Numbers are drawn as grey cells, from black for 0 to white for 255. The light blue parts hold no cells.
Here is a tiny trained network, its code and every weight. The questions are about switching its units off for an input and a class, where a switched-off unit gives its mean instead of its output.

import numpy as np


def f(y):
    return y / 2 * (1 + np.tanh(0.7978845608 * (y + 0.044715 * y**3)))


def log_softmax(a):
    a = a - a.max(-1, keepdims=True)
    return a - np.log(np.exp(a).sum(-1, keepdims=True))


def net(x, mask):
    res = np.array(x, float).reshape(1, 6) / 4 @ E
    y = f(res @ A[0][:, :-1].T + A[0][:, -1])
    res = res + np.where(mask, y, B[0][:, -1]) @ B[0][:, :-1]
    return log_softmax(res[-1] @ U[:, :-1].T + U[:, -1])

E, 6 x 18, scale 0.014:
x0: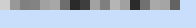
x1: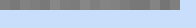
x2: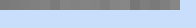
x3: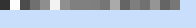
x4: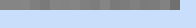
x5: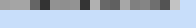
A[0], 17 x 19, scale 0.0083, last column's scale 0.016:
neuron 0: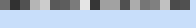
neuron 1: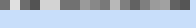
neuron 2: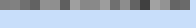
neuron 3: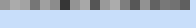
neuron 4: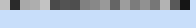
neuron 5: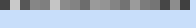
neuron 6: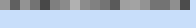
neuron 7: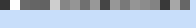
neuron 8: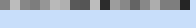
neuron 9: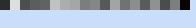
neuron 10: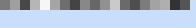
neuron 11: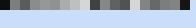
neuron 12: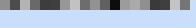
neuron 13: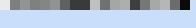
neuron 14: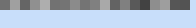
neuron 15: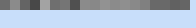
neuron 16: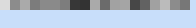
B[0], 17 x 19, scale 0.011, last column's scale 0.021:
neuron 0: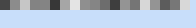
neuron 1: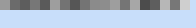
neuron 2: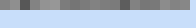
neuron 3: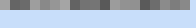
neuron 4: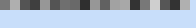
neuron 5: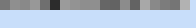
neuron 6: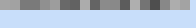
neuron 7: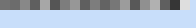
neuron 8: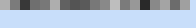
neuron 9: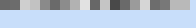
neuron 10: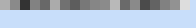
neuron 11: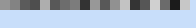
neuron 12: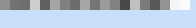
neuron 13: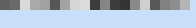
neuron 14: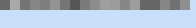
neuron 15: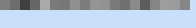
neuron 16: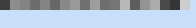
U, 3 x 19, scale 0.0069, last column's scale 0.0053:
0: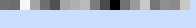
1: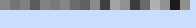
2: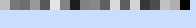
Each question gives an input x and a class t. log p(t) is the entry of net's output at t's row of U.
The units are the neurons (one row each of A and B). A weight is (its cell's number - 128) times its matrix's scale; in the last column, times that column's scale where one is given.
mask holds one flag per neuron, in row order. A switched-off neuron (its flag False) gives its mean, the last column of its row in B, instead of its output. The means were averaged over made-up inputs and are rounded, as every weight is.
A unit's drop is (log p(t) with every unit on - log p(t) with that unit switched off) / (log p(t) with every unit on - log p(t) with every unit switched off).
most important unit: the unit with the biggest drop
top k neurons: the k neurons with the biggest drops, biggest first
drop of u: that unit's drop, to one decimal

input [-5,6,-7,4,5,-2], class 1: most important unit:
neuron 11
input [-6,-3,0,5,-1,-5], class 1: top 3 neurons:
(neuron 11; neuron 12; neuron 13)
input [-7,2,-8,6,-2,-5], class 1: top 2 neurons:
(neuron 11; neuron 12)
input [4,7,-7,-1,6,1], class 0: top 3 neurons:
(neuron 13; neuron 11; neuron 4)
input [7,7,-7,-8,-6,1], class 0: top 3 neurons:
(neuron 13; neuron 11; neuron 10)
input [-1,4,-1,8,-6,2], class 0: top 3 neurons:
(neuron 9; neuron 5; neuron 4)
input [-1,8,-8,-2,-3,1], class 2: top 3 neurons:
(neuron 0; neuron 13; neuron 9)
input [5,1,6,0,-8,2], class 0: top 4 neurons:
(neuron 13; neuron 11; neuron 4; neuron 7)
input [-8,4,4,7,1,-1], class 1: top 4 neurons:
(neuron 11; neuron 7; neuron 12; neuron 13)
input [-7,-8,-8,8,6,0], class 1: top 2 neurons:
(neuron 11; neuron 7)
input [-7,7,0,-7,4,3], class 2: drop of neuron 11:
0.0
